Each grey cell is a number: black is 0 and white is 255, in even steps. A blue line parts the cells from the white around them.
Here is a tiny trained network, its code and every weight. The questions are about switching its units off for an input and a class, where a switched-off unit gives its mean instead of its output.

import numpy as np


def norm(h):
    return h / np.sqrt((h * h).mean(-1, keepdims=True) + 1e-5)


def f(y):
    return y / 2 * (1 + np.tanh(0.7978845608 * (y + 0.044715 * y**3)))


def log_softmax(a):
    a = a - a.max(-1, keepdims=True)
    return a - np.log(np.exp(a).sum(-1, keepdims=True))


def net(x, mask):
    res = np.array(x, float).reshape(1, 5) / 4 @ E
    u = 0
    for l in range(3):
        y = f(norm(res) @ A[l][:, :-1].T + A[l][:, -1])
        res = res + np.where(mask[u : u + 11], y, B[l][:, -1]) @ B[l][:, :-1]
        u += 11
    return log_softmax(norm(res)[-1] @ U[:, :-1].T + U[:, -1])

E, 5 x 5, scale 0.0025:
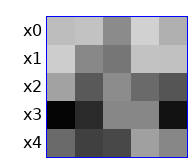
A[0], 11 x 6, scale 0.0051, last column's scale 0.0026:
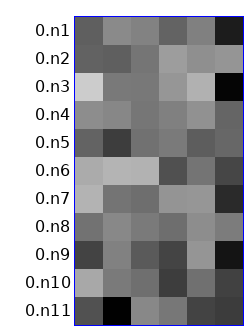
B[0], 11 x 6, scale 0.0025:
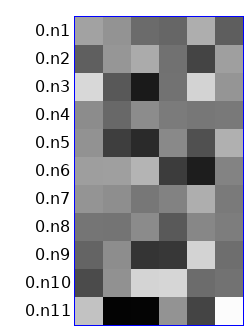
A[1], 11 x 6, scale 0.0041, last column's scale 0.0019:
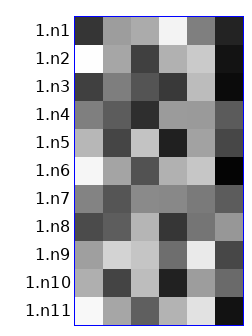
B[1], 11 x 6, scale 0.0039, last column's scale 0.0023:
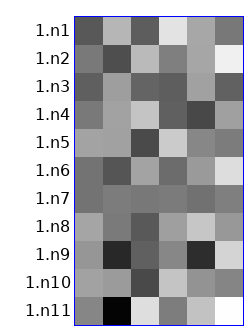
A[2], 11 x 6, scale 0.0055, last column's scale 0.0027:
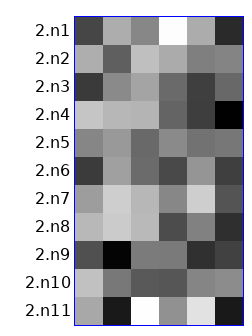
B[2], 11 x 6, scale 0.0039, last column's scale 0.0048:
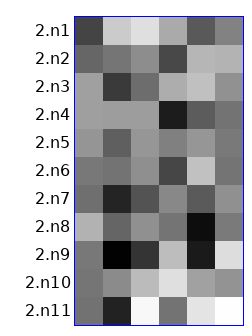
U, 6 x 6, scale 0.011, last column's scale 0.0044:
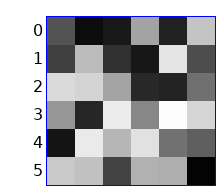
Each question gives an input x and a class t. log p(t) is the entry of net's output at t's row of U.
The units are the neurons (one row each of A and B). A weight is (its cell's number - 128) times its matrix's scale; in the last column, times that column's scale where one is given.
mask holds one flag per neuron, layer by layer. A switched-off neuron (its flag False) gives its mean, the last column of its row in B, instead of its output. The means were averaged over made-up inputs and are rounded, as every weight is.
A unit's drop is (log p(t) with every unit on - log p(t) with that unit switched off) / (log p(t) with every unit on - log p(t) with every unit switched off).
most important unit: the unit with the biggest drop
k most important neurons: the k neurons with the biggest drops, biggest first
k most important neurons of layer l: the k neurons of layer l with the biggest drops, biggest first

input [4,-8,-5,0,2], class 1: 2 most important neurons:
0.n9, 2.n6
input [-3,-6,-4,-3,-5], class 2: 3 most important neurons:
2.n8, 0.n6, 2.n11
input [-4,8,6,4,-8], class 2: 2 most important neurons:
1.n11, 1.n9
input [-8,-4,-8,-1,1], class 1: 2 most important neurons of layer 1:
1.n9, 1.n3
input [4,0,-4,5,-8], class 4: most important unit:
1.n1
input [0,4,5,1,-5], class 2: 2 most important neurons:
0.n6, 1.n11
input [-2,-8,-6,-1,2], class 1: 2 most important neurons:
1.n9, 0.n9
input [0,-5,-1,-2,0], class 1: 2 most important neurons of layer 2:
2.n9, 2.n11
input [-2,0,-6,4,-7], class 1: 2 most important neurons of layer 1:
1.n9, 1.n11
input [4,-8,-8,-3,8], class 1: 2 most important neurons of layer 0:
0.n9, 0.n10
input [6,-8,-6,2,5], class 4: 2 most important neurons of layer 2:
2.n1, 2.n9
